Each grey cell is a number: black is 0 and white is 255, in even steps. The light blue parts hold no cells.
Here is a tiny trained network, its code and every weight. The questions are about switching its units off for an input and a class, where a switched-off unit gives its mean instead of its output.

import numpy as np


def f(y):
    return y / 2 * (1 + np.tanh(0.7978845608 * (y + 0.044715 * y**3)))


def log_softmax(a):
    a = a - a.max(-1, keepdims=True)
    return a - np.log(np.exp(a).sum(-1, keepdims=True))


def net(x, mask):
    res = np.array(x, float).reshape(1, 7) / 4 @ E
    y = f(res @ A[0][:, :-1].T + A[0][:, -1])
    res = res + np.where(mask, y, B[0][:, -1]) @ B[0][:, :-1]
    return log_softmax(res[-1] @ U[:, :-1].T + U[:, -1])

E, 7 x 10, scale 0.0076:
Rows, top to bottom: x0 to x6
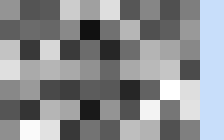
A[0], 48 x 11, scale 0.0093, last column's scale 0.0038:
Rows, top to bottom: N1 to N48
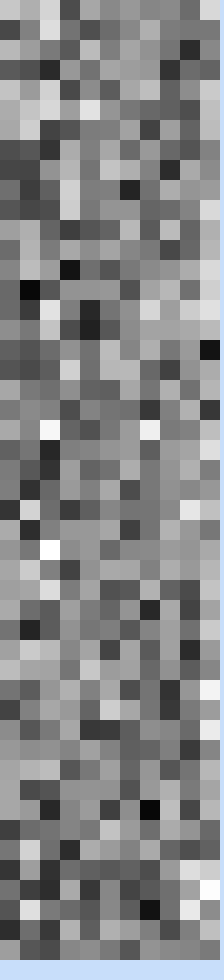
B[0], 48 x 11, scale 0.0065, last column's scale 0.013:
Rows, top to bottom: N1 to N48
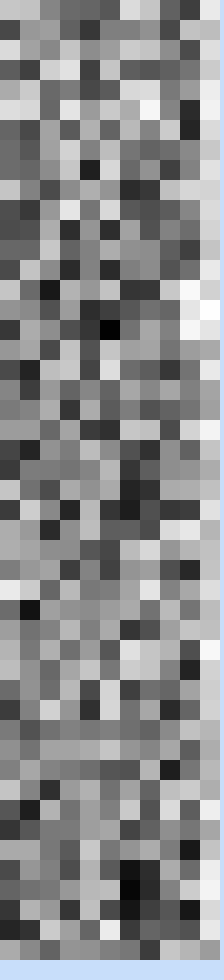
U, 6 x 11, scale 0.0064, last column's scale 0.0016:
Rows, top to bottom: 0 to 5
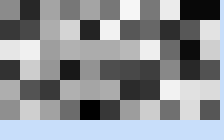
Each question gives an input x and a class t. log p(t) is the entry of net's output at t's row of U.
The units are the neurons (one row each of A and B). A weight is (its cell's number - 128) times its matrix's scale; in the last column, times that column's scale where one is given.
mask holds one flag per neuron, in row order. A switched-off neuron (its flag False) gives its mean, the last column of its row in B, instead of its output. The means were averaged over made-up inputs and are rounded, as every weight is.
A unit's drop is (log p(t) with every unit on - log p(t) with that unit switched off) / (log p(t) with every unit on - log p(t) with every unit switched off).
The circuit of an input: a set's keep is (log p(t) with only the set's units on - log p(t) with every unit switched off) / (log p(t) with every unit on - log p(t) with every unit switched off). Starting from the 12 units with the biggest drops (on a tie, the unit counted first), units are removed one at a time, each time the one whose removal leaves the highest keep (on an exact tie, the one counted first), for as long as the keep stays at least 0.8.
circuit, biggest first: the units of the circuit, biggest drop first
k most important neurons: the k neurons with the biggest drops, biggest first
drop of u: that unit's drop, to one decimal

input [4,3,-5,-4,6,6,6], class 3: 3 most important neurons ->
[N26, N46, N44]
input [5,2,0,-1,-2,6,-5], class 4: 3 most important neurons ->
[N15, N10, N27]
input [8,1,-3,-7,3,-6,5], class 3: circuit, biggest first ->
[N46]
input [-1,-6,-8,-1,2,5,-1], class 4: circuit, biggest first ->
[N10, N15]
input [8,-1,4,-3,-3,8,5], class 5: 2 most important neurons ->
[N22, N16]
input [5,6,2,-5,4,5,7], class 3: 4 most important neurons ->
[N26, N46, N44, N30]
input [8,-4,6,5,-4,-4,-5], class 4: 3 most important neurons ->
[N15, N27, N40]
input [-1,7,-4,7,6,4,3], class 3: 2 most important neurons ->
[N26, N46]
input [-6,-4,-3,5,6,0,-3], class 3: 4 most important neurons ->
[N6, N3, N14, N44]
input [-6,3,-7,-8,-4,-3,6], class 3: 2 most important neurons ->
[N46, N26]
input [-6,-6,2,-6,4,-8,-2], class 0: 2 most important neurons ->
[N41, N7]
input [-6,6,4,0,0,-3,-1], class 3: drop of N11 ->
0.0
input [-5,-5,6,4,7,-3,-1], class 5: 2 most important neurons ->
[N17, N14]
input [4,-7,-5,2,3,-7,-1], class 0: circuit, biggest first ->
[N41]
